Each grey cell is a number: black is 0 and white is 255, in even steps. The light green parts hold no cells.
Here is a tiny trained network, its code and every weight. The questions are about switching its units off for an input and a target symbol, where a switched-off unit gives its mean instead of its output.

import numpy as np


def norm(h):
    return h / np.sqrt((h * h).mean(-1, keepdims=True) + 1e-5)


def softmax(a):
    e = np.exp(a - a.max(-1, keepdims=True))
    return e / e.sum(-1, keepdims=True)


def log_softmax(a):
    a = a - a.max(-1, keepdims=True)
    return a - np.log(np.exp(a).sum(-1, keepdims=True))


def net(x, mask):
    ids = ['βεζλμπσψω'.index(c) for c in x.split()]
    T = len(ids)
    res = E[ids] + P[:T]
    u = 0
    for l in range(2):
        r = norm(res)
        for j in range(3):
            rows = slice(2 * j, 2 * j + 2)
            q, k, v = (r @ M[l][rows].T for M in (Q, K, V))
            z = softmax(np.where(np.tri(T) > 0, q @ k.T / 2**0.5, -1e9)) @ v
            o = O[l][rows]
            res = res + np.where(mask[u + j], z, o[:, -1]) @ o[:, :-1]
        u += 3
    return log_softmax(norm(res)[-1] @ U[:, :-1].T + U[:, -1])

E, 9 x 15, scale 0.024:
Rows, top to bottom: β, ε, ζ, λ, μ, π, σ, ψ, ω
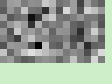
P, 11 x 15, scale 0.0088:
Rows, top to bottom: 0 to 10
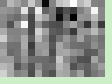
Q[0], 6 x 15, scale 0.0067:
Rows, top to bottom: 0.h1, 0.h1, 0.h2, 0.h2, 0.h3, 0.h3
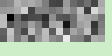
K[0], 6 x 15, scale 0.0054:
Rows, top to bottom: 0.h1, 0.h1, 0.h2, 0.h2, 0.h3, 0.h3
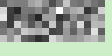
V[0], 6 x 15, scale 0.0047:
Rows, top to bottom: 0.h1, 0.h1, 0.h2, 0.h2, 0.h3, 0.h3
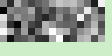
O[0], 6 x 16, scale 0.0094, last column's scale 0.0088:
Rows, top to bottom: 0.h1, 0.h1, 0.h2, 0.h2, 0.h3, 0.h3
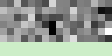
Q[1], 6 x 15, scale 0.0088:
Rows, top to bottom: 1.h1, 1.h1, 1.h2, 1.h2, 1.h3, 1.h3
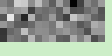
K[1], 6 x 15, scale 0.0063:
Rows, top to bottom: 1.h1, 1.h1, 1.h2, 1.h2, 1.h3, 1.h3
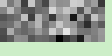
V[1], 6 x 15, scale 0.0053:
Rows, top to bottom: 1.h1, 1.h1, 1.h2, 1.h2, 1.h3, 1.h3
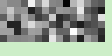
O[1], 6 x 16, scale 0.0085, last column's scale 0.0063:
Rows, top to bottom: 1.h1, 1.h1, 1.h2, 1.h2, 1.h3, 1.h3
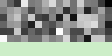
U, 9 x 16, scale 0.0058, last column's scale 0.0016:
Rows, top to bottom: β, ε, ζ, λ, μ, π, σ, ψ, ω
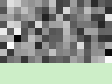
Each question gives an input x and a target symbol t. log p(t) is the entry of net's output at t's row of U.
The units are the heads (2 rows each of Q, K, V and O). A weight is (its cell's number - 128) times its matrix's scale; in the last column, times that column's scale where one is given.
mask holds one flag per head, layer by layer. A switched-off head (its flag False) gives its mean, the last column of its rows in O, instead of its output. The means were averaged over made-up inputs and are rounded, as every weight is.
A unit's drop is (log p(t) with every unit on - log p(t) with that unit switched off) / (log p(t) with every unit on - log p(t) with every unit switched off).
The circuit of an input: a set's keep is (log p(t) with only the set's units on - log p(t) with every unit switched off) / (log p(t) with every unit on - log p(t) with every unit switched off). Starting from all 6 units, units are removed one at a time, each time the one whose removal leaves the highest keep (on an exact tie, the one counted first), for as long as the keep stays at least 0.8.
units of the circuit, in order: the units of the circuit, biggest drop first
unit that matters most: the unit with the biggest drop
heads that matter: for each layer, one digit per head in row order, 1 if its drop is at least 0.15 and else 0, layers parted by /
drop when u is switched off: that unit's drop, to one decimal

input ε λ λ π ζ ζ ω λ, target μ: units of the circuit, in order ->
(0.h3; 1.h3; 0.h1)
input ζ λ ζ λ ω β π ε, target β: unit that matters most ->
1.h3
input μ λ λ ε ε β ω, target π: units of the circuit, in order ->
(0.h1; 1.h3)
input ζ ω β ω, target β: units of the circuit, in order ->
(1.h3; 0.h3)
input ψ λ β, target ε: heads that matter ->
001 / 110
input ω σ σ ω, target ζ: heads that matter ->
110 / 001
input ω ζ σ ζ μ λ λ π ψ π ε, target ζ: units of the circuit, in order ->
(0.h2; 1.h3)
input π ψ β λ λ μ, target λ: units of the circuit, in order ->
(1.h2; 0.h1; 1.h1)
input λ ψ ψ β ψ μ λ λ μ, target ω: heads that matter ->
000 / 100
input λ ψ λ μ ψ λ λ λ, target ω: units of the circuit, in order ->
(1.h1; 0.h1)
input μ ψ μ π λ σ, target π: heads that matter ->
101 / 111
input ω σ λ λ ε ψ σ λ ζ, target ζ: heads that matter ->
010 / 001
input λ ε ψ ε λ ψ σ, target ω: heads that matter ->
000 / 100
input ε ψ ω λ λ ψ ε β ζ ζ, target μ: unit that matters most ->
0.h3
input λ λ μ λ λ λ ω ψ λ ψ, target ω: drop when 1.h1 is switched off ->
0.3
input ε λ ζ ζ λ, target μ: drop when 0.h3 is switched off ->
0.3
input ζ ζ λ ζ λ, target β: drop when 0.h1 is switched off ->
0.1
